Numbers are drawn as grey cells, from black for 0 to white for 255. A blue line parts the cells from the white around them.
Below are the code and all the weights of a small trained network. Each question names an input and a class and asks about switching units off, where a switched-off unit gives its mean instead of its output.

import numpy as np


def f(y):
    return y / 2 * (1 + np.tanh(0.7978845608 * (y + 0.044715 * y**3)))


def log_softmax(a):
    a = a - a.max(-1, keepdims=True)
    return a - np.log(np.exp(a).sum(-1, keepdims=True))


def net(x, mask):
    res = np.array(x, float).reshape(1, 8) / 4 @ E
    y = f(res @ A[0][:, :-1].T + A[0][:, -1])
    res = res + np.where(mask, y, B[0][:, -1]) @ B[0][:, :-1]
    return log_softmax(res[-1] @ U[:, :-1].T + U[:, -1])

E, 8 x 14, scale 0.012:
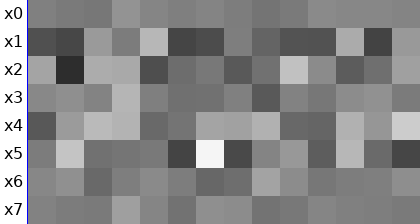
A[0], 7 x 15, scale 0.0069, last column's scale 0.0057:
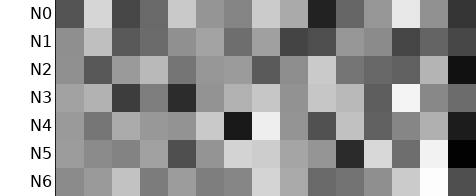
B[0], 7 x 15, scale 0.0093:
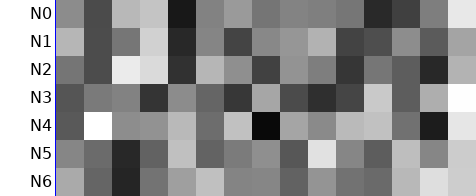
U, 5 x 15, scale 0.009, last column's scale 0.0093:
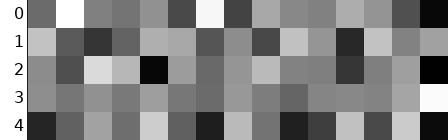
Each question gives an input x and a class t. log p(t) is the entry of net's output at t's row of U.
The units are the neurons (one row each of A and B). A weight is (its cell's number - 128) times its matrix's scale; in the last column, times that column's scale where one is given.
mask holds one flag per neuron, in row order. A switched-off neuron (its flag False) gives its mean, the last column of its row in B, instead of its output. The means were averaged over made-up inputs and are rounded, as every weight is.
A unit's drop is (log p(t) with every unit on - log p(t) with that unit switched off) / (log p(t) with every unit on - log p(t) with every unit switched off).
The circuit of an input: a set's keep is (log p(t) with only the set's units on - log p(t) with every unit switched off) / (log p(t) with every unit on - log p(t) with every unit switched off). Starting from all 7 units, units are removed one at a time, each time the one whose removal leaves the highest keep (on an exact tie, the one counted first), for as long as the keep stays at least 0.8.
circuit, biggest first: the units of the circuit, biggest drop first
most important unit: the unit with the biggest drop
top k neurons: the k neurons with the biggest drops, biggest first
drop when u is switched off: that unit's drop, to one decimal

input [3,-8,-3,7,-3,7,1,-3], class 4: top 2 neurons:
[N3, N4]
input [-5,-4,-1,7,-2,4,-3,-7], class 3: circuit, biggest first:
[N4, N3]
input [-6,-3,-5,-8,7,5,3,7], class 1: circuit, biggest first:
[N5, N4]
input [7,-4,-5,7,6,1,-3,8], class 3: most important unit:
N3
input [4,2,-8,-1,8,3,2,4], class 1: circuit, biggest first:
[N5, N6]
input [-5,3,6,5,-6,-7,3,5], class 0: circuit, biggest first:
[N4, N6]
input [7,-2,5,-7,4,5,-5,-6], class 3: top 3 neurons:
[N4, N0, N5]
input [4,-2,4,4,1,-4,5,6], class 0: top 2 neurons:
[N4, N0]
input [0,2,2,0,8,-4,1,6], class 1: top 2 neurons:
[N6, N5]
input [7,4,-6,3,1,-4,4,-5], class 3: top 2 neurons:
[N4, N2]
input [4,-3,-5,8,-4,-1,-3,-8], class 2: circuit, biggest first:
[N5, N1, N0]
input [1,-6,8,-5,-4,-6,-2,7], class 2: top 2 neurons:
[N2, N5]
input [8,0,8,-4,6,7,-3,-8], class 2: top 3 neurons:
[N4, N2, N3]
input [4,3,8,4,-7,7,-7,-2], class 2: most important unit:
N4
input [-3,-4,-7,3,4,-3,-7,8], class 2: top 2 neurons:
[N0, N1]
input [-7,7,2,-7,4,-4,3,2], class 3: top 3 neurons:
[N3, N4, N6]
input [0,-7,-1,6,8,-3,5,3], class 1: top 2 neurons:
[N6, N5]
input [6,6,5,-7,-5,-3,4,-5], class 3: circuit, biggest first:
[N3, N5, N6, N0]
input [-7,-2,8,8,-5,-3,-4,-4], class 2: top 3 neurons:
[N2, N5, N6]
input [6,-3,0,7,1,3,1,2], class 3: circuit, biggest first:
[N4]
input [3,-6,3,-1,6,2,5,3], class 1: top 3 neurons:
[N5, N6, N4]
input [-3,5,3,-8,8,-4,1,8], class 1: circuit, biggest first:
[N6, N5]
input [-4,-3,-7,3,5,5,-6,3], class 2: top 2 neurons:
[N0, N4]
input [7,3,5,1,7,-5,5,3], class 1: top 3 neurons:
[N6, N5, N3]
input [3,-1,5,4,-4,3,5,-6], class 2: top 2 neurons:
[N4, N5]
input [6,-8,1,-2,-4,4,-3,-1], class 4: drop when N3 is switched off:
0.7
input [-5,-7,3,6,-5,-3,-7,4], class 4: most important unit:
N3
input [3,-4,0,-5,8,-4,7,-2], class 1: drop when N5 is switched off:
0.2
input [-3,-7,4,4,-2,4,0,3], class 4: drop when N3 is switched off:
0.7
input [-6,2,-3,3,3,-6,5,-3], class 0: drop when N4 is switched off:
1.0
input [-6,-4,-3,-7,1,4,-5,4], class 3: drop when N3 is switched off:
0.3
